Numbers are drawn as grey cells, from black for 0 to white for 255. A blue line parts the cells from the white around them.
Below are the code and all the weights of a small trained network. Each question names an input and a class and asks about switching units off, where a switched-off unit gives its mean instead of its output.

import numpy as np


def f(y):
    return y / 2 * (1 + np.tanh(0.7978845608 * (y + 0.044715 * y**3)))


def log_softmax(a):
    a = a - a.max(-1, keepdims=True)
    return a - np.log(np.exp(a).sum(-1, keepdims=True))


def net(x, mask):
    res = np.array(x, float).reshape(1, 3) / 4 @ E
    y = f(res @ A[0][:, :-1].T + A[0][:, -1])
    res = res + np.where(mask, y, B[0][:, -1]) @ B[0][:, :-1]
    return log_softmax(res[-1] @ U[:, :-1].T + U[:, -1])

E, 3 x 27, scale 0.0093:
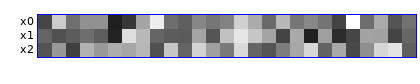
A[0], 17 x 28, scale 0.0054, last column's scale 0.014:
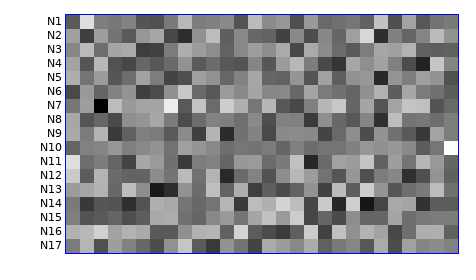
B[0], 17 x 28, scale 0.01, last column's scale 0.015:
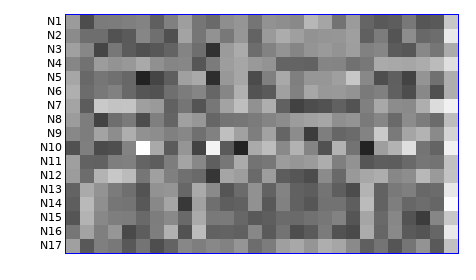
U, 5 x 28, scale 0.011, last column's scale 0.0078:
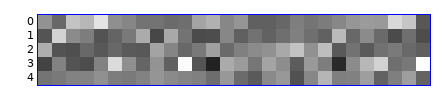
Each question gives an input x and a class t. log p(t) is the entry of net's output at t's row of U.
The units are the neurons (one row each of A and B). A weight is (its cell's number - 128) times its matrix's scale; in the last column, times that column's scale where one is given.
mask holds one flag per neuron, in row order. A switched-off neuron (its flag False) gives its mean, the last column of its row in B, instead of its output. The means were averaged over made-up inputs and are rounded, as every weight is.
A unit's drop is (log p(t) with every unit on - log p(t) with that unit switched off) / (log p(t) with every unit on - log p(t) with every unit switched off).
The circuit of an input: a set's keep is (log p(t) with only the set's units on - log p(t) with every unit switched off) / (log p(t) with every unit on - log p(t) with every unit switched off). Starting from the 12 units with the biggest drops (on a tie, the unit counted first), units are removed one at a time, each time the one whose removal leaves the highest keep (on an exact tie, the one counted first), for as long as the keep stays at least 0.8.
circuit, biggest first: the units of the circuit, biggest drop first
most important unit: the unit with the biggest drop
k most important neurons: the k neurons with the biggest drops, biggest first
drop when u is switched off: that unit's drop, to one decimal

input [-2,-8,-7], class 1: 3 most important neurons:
[N16; N13; N7]
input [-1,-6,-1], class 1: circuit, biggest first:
[N16]
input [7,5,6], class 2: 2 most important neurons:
[N17; N6]
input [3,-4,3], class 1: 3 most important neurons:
[N16; N4; N9]
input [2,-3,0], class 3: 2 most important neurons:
[N14; N15]
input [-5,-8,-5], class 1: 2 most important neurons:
[N16; N13]
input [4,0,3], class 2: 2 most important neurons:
[N4; N9]
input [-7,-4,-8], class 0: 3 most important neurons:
[N12; N9; N4]
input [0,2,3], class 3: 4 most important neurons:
[N12; N9; N4; N5]
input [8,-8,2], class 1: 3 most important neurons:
[N16; N13; N2]
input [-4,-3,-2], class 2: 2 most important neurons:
[N14; N2]
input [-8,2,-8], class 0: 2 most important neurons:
[N12; N4]
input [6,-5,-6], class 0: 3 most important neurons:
[N9; N4; N12]
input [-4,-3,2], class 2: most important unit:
N14
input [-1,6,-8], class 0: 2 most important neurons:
[N4; N12]
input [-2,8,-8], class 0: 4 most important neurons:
[N4; N12; N9; N16]
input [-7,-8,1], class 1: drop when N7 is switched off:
0.0
